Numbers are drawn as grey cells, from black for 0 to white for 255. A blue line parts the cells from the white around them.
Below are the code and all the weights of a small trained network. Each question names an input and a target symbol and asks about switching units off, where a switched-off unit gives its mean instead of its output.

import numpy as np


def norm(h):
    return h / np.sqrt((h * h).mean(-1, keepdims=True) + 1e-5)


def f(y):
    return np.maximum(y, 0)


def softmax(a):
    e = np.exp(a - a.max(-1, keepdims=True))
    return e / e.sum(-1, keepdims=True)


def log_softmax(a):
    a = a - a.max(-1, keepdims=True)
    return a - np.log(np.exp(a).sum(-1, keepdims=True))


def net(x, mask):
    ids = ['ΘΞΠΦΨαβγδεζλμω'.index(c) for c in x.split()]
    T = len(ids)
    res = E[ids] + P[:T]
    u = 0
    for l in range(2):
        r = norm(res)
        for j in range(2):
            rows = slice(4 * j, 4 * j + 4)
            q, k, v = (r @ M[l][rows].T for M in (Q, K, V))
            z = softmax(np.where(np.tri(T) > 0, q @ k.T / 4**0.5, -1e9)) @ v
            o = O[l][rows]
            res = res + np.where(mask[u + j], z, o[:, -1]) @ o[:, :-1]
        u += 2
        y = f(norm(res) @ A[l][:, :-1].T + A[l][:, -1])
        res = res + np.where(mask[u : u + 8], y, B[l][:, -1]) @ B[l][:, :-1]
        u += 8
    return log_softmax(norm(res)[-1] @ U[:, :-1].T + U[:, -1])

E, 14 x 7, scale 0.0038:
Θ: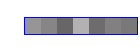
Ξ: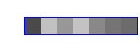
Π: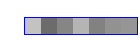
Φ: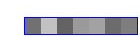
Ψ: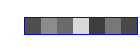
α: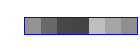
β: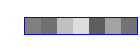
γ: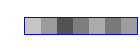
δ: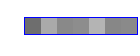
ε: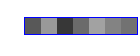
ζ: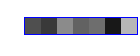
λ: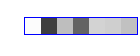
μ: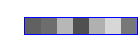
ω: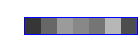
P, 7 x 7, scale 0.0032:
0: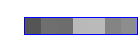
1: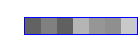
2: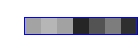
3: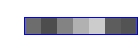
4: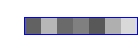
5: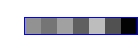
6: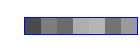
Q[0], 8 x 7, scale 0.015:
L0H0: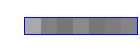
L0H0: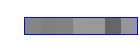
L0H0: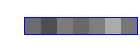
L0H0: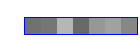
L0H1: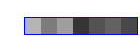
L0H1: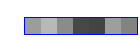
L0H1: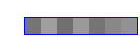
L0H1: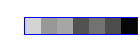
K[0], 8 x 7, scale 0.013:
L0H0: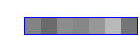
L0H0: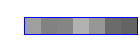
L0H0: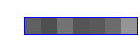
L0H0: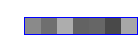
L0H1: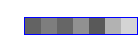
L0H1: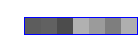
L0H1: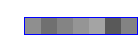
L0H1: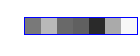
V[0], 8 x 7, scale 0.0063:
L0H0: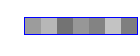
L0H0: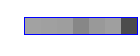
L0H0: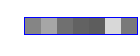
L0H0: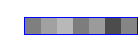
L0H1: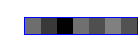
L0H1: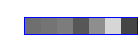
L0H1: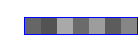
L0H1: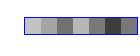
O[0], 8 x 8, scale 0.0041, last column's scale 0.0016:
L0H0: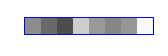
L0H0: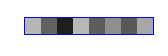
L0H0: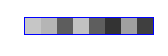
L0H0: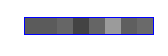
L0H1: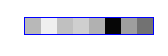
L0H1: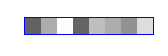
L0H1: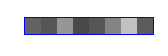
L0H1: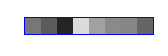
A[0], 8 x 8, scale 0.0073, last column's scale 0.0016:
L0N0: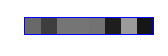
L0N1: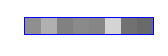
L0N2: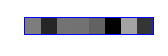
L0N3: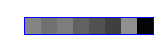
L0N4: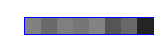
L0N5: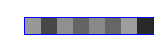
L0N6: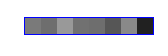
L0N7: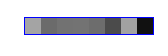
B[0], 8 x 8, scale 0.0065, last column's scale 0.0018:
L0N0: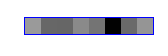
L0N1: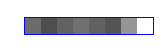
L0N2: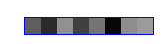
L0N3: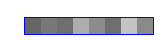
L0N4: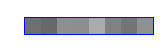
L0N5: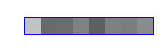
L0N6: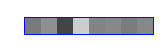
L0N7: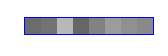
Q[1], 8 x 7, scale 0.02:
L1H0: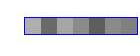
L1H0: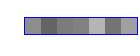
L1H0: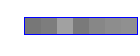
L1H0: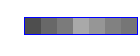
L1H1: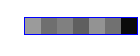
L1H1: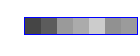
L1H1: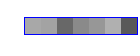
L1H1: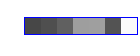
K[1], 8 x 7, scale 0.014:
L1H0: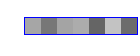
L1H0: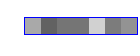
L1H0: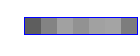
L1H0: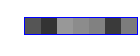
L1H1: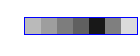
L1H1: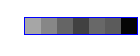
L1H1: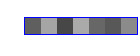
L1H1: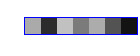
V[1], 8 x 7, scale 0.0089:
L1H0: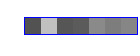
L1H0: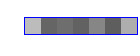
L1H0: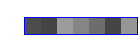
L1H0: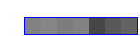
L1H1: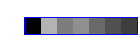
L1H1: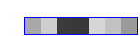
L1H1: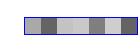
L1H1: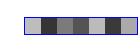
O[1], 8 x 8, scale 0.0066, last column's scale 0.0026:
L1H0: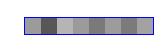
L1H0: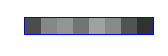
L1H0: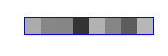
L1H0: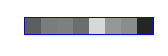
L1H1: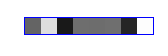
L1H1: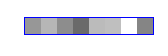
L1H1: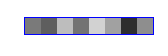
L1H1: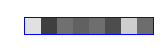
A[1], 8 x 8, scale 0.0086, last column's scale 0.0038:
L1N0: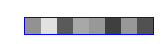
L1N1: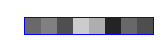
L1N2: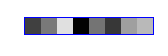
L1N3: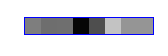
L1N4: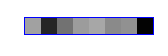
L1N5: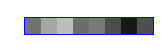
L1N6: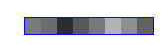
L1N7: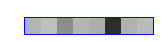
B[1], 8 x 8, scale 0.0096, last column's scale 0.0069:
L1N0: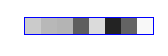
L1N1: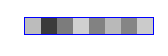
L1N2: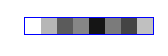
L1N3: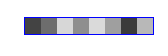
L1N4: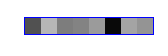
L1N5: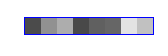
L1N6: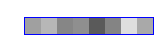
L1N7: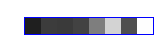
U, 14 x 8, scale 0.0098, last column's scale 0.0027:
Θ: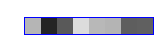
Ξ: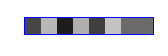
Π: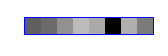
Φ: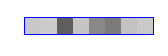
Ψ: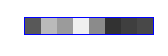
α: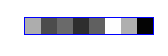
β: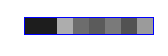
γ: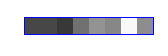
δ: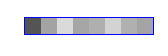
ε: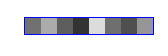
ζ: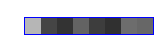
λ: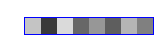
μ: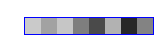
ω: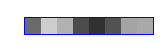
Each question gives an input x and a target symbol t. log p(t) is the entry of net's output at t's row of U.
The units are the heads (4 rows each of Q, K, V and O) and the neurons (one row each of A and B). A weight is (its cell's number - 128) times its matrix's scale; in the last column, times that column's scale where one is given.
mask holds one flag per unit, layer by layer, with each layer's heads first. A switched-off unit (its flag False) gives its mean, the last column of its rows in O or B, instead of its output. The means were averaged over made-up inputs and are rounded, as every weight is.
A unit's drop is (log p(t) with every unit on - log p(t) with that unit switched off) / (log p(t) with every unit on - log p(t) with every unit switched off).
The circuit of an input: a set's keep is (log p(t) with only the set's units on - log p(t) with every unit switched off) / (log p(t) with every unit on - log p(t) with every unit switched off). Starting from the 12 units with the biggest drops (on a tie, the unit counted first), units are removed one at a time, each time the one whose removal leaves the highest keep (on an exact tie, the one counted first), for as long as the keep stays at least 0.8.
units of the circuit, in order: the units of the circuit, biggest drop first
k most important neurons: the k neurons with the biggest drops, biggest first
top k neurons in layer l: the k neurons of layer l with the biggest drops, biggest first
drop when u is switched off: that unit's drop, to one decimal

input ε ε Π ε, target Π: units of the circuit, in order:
(L1H1; L1N4; L0H1)
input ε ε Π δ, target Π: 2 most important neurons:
(L1N4; L1N7)
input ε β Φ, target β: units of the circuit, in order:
(L1H1; L1N5)
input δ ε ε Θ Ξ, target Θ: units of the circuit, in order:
(L0H1; L1N1)
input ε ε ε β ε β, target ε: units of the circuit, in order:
(L1N0; L1H1; L1N7; L0H1)
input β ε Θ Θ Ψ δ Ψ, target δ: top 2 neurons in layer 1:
(L1N3; L1N6)
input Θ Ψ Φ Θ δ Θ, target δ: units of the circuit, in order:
(L0H1; L1N3; L1N6; L1H1)
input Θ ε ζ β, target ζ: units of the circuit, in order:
(L1H1)
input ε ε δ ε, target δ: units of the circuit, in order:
(L0H1; L1N3; L1N6)
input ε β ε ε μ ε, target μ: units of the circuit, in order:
(L0H1; L1N2)
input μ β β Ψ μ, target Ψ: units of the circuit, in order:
(L1H1; L1N7)
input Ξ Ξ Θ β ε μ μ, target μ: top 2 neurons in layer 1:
(L1N2; L1N3)
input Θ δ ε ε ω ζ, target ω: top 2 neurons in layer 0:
(L0N5; L0N1)
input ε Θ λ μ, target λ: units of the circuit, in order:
(L1H1)
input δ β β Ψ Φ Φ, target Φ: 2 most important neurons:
(L1N6; L1N7)
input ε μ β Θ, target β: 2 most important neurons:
(L1N0; L1N5)
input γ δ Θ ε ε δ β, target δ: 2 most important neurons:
(L1N3; L1N6)
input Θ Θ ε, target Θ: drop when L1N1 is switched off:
0.2
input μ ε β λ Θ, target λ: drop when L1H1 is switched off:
0.9
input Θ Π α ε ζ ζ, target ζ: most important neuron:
(L1N2)
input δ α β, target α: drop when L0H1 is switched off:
0.2
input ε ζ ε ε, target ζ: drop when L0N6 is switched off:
0.0
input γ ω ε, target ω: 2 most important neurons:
(L1N5; L1N7)
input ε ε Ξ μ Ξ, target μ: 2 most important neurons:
(L1N2; L1N3)
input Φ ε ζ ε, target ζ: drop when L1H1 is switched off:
0.1
